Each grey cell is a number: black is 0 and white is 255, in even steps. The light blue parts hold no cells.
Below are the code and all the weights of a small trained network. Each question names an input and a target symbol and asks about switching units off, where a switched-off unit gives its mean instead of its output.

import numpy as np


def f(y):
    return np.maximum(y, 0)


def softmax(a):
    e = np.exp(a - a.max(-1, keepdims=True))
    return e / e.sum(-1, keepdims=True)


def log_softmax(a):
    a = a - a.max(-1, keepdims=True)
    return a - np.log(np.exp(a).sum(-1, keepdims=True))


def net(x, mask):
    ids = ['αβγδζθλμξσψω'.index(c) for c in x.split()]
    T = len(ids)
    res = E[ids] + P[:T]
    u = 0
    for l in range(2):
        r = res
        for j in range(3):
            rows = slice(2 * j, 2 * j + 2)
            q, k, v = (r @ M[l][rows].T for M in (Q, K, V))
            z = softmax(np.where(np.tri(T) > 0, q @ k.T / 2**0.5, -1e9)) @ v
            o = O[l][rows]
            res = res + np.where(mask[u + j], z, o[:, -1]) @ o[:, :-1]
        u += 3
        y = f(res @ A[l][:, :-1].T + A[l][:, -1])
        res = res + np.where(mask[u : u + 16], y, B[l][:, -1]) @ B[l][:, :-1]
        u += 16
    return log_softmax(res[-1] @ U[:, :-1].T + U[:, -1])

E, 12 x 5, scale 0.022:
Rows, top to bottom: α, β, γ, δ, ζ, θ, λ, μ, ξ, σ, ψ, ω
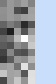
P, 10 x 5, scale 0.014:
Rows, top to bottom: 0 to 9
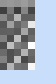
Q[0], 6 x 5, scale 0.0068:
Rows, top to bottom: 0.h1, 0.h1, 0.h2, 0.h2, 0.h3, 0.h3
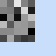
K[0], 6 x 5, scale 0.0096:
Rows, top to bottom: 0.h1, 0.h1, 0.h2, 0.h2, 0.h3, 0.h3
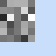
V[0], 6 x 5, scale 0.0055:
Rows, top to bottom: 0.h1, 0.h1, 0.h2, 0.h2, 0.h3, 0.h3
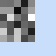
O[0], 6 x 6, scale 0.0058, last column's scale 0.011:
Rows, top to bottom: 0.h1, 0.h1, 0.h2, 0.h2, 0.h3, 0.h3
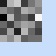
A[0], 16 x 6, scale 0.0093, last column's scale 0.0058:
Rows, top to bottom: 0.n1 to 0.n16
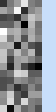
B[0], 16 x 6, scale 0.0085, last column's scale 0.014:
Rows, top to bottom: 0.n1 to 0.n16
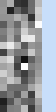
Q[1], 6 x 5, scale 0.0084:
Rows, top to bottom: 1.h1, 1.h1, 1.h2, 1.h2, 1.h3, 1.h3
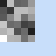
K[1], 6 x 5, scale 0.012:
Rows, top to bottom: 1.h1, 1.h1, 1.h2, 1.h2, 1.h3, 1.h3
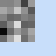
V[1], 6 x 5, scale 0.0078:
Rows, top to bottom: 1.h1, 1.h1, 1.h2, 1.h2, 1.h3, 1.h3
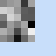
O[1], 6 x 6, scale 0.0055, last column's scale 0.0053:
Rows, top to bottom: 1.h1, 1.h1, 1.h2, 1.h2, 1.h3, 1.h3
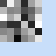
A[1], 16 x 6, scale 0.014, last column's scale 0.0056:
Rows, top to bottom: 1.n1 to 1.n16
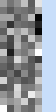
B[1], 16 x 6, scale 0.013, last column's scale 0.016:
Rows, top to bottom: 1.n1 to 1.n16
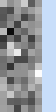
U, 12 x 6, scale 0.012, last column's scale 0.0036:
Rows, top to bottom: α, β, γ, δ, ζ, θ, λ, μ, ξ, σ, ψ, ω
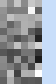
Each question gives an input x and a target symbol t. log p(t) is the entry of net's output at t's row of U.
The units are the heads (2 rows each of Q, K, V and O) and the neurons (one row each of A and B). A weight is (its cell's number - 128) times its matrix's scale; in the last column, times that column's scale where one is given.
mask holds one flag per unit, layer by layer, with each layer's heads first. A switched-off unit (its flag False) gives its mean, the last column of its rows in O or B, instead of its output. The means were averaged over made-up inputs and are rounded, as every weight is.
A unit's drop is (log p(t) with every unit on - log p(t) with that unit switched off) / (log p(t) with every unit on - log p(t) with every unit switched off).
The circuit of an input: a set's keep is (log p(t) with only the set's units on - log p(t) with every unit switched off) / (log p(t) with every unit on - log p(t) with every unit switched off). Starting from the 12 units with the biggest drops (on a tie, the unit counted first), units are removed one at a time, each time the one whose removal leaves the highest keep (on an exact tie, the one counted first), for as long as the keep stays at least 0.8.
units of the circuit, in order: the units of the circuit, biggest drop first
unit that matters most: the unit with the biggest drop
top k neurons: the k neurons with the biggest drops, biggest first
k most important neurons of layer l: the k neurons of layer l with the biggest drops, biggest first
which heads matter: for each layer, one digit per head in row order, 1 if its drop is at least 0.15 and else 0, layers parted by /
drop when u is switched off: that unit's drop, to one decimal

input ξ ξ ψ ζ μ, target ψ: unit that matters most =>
0.n2
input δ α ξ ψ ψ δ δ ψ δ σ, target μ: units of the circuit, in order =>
[1.n5, 0.n15]
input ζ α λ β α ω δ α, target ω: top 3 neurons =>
[0.n2, 0.n3, 0.n1]
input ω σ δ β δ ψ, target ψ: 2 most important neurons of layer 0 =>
[0.n2, 0.n6]
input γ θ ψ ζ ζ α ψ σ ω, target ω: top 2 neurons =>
[1.n6, 0.n2]
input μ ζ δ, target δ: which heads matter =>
010 / 000
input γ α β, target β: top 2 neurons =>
[0.n2, 0.n3]
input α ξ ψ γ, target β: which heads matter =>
010 / 011
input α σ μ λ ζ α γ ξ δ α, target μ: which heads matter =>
010 / 010
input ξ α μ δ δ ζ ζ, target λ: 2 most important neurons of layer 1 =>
[1.n13, 1.n7]
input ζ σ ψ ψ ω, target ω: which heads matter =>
000 / 000
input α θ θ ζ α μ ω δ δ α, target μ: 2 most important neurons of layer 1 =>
[1.n5, 1.n10]
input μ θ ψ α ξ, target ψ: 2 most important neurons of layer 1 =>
[1.n5, 1.n10]
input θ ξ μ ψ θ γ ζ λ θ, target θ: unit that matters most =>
1.n16
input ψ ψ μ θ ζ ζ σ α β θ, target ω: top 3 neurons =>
[0.n1, 0.n11, 0.n4]
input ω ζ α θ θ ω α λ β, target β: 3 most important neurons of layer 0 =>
[0.n2, 0.n3, 0.n12]
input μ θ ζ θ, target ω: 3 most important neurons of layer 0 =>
[0.n1, 0.n11, 0.n2]
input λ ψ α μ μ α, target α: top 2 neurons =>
[1.n8, 1.n12]
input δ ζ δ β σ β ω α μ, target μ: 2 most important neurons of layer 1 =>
[1.n10, 1.n2]
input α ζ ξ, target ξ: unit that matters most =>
1.n12
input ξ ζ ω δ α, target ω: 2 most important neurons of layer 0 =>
[0.n2, 0.n3]
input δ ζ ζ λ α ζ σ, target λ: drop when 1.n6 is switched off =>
0.1
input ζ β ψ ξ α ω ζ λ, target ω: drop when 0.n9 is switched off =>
-0.1
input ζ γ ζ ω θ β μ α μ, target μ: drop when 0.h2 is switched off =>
0.0
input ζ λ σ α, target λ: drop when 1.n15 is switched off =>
0.1
